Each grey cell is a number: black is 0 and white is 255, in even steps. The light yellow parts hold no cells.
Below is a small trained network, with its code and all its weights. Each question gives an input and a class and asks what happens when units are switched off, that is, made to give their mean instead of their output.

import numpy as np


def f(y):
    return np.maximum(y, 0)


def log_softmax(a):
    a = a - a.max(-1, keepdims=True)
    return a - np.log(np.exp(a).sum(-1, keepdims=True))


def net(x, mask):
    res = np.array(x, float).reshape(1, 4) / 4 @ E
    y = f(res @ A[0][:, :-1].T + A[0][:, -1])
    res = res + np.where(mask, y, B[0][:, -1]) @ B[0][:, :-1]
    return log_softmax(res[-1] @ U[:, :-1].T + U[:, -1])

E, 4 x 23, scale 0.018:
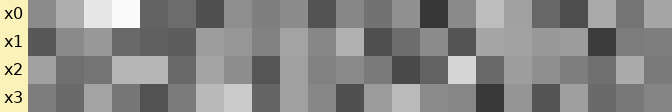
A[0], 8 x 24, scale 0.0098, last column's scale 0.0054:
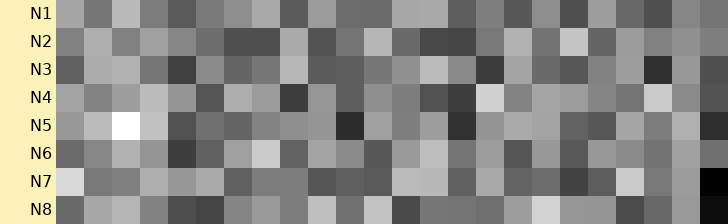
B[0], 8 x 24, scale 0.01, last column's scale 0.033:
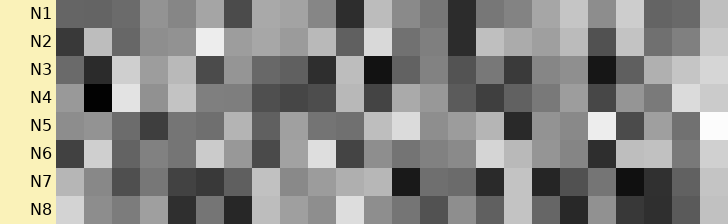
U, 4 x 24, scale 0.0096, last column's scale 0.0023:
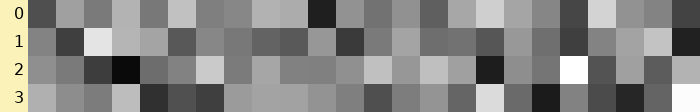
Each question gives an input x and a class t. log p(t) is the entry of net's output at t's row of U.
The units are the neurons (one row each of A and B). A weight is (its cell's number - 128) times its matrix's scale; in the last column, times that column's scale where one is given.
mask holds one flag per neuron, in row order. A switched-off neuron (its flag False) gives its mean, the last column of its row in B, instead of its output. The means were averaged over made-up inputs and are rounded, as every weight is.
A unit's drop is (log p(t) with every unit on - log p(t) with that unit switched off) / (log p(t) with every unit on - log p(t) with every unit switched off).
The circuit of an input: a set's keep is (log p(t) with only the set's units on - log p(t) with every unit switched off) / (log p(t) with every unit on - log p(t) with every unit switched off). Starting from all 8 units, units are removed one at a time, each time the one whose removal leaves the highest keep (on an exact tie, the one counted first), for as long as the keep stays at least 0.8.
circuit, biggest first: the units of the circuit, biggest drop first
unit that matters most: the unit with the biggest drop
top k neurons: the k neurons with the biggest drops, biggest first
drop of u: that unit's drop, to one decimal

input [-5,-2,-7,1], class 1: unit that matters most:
N5
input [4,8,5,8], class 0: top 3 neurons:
(N6, N1, N7)
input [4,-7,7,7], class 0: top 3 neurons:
(N6, N1, N3)
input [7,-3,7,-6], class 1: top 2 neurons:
(N4, N6)
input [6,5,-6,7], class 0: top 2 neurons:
(N6, N1)
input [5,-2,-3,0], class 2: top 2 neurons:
(N5, N4)
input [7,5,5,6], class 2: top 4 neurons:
(N5, N2, N3, N8)
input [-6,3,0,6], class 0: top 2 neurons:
(N5, N6)
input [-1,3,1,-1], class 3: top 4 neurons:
(N5, N3, N6, N4)
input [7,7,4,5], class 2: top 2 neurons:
(N5, N7)
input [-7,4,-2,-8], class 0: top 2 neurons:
(N5, N2)
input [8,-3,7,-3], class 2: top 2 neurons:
(N5, N3)
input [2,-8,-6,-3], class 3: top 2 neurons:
(N7, N4)
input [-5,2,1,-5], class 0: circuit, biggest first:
(N5)
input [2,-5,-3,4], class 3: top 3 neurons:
(N7, N2, N4)
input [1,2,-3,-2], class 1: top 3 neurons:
(N6, N7, N1)
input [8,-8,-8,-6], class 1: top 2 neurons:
(N3, N8)
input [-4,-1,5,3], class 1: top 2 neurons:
(N5, N2)
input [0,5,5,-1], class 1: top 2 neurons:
(N4, N7)
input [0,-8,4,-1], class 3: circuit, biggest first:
(N7)
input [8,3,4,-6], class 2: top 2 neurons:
(N5, N6)
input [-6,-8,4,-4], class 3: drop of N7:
0.2
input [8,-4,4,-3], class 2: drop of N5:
1.5
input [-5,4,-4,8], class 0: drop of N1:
0.0
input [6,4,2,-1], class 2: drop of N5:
1.6
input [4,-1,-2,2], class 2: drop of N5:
1.0
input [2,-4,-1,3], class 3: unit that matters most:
N7
